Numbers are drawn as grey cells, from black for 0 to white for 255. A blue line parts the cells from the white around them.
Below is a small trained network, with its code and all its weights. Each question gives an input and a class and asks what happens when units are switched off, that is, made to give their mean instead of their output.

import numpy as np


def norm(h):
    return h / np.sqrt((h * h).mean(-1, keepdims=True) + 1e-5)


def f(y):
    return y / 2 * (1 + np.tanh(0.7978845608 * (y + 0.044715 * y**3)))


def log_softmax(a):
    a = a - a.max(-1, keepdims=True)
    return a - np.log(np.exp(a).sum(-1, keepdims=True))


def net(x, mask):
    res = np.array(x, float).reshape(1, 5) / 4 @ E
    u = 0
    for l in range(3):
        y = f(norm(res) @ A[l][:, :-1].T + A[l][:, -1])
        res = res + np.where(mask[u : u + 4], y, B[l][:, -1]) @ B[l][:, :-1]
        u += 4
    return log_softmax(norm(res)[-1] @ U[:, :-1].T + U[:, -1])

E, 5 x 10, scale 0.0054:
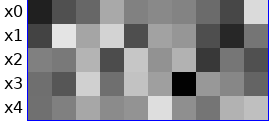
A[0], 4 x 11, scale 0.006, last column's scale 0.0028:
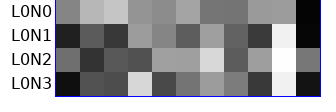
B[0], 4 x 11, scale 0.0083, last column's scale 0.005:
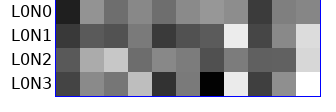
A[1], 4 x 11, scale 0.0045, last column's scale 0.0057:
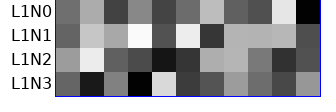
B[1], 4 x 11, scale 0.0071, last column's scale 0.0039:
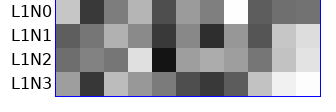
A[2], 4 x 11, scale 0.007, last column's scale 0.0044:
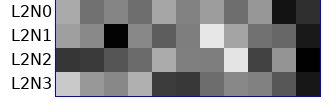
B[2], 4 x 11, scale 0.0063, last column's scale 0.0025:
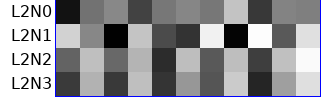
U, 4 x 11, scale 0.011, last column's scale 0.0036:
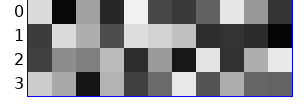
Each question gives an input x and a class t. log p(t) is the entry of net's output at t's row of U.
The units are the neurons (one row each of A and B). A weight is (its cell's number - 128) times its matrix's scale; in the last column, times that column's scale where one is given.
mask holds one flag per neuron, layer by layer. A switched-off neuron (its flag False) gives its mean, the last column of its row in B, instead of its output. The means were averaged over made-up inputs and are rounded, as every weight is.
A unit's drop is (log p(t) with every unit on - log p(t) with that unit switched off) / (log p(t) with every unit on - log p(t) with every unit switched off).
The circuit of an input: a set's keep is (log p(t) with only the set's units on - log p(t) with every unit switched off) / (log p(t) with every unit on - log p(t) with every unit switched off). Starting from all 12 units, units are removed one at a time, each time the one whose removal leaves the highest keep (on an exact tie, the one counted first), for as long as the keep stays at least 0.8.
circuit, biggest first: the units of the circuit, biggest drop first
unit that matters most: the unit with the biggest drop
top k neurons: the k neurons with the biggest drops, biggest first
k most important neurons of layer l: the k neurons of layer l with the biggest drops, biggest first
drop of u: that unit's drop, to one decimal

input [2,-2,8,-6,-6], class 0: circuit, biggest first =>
(L0N3; L1N3; L2N2)
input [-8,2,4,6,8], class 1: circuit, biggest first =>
(L0N3; L0N1)
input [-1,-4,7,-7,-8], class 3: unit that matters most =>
L1N2
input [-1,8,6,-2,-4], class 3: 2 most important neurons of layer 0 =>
(L0N2; L0N3)
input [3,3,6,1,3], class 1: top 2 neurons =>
(L0N3; L1N2)
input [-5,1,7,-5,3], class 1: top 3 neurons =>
(L0N1; L0N3; L2N0)
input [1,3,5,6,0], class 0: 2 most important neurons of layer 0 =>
(L0N3; L0N2)
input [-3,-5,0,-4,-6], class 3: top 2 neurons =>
(L0N2; L0N3)
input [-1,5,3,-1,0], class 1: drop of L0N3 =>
0.6
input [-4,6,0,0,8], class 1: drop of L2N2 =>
0.1
